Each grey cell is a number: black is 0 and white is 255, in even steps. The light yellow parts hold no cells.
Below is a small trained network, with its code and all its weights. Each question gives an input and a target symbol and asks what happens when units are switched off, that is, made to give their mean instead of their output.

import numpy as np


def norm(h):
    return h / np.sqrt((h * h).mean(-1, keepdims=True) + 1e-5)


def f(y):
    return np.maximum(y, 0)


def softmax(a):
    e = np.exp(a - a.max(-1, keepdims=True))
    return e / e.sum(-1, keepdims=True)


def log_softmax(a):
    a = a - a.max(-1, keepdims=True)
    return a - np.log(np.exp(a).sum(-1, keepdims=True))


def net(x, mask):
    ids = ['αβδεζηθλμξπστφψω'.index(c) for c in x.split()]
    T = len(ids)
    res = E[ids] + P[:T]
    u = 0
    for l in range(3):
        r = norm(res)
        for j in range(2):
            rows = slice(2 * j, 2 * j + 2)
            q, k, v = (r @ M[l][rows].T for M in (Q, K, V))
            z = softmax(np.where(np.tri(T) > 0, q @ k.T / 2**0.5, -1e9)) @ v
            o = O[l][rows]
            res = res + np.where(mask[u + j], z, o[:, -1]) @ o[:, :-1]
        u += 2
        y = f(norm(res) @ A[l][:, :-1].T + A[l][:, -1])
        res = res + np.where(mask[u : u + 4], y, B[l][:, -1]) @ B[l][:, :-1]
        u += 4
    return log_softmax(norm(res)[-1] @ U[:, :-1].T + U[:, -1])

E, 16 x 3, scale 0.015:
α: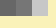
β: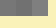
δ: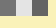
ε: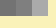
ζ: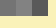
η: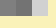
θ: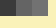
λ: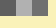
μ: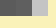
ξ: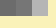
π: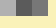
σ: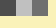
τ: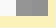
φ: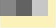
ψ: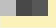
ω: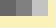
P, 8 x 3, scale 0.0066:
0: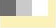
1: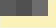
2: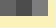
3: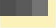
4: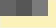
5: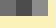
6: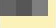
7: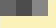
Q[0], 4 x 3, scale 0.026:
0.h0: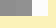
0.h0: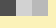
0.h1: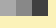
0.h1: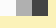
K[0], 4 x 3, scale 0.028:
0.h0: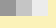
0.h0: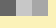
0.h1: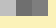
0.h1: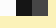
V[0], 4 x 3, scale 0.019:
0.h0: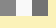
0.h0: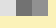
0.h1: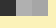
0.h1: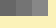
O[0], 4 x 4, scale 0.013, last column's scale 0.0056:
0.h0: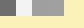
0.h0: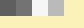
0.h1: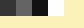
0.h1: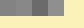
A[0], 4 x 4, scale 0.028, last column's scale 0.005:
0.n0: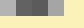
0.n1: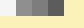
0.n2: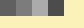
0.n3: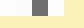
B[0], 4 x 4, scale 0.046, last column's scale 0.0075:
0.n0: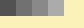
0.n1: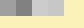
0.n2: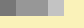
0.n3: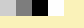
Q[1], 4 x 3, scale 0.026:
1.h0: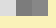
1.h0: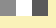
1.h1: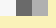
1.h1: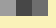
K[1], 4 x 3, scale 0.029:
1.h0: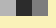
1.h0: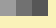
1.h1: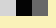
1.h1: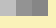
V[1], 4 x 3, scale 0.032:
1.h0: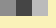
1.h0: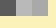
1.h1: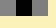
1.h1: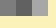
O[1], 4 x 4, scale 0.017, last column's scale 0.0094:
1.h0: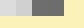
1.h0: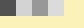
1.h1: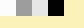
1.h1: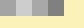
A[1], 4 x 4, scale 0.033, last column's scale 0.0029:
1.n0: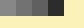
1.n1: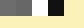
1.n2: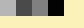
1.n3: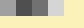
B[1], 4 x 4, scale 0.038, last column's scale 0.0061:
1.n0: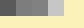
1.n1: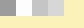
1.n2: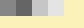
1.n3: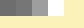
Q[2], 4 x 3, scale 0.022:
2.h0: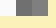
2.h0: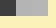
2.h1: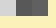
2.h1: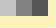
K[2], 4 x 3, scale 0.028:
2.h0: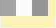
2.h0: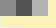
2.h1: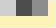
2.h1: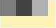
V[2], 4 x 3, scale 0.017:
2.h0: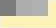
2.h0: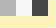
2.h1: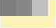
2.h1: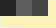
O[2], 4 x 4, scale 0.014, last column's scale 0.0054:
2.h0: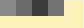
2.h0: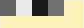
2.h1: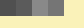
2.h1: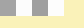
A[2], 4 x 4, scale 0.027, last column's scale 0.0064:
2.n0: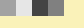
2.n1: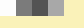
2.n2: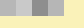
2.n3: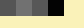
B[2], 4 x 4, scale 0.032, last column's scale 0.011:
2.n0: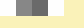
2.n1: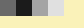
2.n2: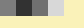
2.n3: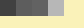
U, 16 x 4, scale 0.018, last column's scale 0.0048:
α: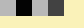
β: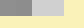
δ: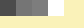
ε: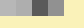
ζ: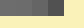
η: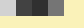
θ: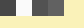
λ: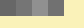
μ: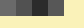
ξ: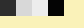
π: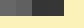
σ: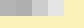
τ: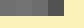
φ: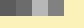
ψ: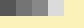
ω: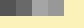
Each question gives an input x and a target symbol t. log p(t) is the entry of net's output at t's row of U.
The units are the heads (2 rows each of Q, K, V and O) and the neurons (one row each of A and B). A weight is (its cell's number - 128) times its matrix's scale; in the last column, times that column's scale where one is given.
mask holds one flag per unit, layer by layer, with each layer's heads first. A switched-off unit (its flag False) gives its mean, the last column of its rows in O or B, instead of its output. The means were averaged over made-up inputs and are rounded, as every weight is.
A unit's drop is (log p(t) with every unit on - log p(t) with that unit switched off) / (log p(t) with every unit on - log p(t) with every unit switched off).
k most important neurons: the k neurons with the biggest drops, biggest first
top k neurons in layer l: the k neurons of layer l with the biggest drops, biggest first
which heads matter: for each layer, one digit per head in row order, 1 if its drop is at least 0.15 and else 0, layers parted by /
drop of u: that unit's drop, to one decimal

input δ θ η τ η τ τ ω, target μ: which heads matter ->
11 / 00 / 00
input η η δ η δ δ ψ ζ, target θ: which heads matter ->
00 / 10 / 00
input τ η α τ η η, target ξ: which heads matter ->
10 / 00 / 00
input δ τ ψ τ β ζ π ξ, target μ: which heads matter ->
11 / 10 / 00
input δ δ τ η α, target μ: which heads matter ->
11 / 00 / 00
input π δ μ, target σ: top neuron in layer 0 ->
[0.n3]
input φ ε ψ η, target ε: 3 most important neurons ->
[0.n3 2.n0 0.n2]
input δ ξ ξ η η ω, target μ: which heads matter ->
11 / 11 / 00
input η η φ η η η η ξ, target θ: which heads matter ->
00 / 00 / 00
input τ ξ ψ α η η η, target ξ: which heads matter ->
10 / 10 / 00
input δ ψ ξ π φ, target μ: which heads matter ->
11 / 10 / 00
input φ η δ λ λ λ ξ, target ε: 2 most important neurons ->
[0.n3 2.n0]
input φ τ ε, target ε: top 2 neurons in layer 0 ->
[0.n3 0.n1]
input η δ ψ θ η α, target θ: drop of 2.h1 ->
0.1
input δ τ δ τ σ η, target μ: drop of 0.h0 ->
0.5
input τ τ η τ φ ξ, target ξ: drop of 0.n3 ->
0.3
